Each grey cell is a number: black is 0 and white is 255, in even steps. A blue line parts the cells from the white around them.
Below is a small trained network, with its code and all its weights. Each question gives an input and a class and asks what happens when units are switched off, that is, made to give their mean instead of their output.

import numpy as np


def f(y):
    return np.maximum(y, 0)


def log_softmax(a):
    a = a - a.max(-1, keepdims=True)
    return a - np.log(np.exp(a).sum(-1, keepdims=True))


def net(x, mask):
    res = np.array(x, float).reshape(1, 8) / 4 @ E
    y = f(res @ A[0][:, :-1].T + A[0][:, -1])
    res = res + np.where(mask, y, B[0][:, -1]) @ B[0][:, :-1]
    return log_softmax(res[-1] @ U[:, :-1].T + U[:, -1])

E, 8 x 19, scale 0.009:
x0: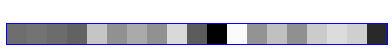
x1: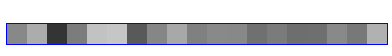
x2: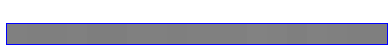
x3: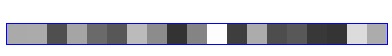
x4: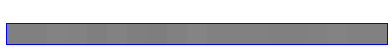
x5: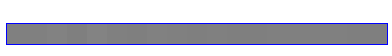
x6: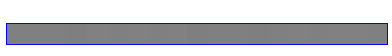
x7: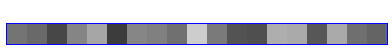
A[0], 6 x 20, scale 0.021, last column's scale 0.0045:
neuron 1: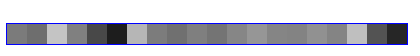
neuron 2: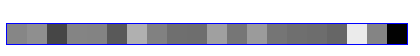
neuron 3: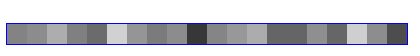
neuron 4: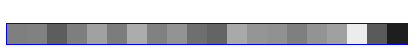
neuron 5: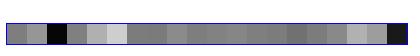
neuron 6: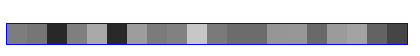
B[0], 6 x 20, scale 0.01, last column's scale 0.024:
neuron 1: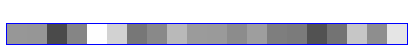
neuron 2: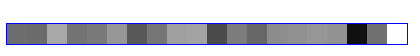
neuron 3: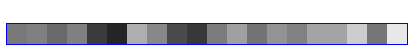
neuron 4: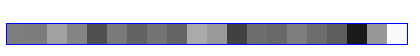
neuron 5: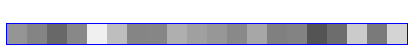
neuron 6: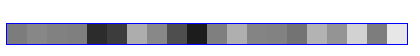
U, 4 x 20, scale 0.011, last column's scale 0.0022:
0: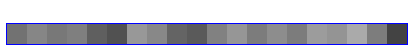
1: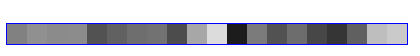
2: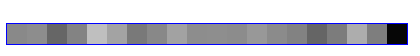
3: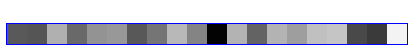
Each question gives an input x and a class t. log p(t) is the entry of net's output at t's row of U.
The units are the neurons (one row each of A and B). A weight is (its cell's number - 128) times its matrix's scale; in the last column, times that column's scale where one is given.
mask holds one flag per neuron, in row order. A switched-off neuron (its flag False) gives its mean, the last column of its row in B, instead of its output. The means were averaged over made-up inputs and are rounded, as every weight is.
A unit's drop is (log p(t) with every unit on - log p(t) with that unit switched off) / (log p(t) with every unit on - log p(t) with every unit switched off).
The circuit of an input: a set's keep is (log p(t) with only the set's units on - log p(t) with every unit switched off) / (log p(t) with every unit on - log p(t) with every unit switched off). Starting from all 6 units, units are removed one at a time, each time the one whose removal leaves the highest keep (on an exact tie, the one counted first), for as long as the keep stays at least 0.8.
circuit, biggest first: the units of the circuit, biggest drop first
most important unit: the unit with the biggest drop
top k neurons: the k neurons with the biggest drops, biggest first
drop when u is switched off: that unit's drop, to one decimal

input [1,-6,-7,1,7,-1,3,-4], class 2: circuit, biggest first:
neuron 1
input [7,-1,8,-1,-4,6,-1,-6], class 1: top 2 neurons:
neuron 4; neuron 6
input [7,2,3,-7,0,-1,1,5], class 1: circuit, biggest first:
neuron 4; neuron 2
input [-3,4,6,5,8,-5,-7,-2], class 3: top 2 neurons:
neuron 2; neuron 4
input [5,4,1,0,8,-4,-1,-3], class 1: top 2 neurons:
neuron 4; neuron 1
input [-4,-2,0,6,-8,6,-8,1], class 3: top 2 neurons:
neuron 2; neuron 4
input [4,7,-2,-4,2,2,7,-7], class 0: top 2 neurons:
neuron 3; neuron 1
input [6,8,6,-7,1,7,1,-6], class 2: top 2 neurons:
neuron 5; neuron 2
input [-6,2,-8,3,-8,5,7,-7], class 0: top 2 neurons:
neuron 3; neuron 4
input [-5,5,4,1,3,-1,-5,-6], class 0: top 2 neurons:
neuron 4; neuron 3
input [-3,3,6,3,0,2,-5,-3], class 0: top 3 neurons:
neuron 4; neuron 1; neuron 3
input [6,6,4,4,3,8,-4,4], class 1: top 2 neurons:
neuron 4; neuron 1
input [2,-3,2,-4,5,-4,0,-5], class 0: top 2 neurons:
neuron 2; neuron 3
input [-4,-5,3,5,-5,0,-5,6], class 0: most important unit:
neuron 6
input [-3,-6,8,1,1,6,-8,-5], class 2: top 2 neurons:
neuron 1; neuron 6
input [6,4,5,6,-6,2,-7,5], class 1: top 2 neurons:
neuron 4; neuron 3
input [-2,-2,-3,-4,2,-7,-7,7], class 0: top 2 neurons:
neuron 2; neuron 6
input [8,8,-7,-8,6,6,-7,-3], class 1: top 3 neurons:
neuron 4; neuron 2; neuron 1
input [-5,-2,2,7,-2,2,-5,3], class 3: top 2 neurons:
neuron 2; neuron 4
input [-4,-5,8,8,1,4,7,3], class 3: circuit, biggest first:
neuron 2
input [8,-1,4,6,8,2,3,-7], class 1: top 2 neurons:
neuron 4; neuron 6
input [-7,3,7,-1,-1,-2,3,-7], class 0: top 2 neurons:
neuron 4; neuron 3
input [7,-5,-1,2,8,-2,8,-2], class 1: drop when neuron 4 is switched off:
1.5
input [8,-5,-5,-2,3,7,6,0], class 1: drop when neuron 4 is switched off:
0.9
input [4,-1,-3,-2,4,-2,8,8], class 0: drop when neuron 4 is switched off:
0.0
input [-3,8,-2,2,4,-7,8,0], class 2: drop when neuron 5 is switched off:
0.1
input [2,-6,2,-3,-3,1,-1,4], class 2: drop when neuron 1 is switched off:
0.8
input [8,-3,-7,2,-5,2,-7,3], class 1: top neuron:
neuron 4
